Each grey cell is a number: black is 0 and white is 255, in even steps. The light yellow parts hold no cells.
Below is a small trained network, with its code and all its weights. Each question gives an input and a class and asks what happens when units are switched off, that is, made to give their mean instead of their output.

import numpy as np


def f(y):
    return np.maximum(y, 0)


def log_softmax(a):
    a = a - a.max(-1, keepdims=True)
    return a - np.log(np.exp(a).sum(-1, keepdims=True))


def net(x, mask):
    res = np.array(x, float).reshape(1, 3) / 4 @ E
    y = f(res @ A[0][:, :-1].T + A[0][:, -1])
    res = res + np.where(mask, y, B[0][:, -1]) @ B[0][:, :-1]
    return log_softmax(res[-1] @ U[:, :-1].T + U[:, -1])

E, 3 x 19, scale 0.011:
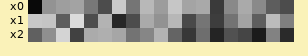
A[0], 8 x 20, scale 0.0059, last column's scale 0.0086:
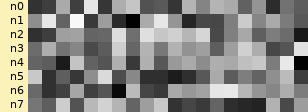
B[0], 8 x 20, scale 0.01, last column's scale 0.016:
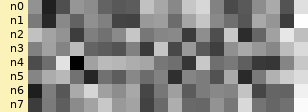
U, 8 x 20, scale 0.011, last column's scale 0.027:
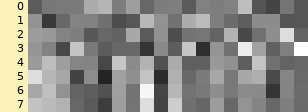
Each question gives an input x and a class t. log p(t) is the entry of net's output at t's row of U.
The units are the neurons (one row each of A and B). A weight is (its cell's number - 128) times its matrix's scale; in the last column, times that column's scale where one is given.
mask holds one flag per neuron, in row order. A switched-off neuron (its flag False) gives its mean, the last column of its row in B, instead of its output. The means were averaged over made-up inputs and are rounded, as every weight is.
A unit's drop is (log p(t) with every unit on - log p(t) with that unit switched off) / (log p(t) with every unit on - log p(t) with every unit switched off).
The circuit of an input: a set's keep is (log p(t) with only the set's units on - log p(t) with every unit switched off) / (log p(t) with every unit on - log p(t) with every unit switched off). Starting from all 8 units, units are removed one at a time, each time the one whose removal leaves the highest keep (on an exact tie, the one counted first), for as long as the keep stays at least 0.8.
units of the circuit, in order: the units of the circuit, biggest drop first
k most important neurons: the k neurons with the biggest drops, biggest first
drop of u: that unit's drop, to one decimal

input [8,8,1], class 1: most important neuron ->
[n1]
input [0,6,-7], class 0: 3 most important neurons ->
[n6 n4 n0]
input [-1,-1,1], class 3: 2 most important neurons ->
[n4 n1]
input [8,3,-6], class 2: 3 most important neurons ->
[n2 n3 n7]
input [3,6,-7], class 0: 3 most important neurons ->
[n4 n6 n0]
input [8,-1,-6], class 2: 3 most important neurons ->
[n2 n3 n7]
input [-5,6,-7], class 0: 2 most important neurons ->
[n6 n0]
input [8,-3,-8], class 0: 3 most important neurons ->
[n6 n4 n5]
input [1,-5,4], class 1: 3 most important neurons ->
[n0 n6 n4]
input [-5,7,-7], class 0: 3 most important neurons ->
[n6 n0 n4]
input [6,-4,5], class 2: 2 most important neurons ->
[n2 n6]
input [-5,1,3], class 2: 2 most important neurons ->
[n5 n6]
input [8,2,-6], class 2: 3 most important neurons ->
[n2 n3 n7]
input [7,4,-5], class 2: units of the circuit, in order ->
[n2]
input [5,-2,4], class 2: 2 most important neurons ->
[n2 n6]
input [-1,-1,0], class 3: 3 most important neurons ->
[n1 n4 n2]
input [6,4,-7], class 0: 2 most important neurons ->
[n4 n6]
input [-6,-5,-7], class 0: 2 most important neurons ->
[n6 n4]
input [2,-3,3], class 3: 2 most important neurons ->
[n4 n1]
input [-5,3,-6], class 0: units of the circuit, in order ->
[n6]
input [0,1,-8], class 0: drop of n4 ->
0.4
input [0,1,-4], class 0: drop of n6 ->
0.2
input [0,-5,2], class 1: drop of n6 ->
0.1
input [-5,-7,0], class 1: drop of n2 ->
0.0
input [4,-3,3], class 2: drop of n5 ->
-0.1
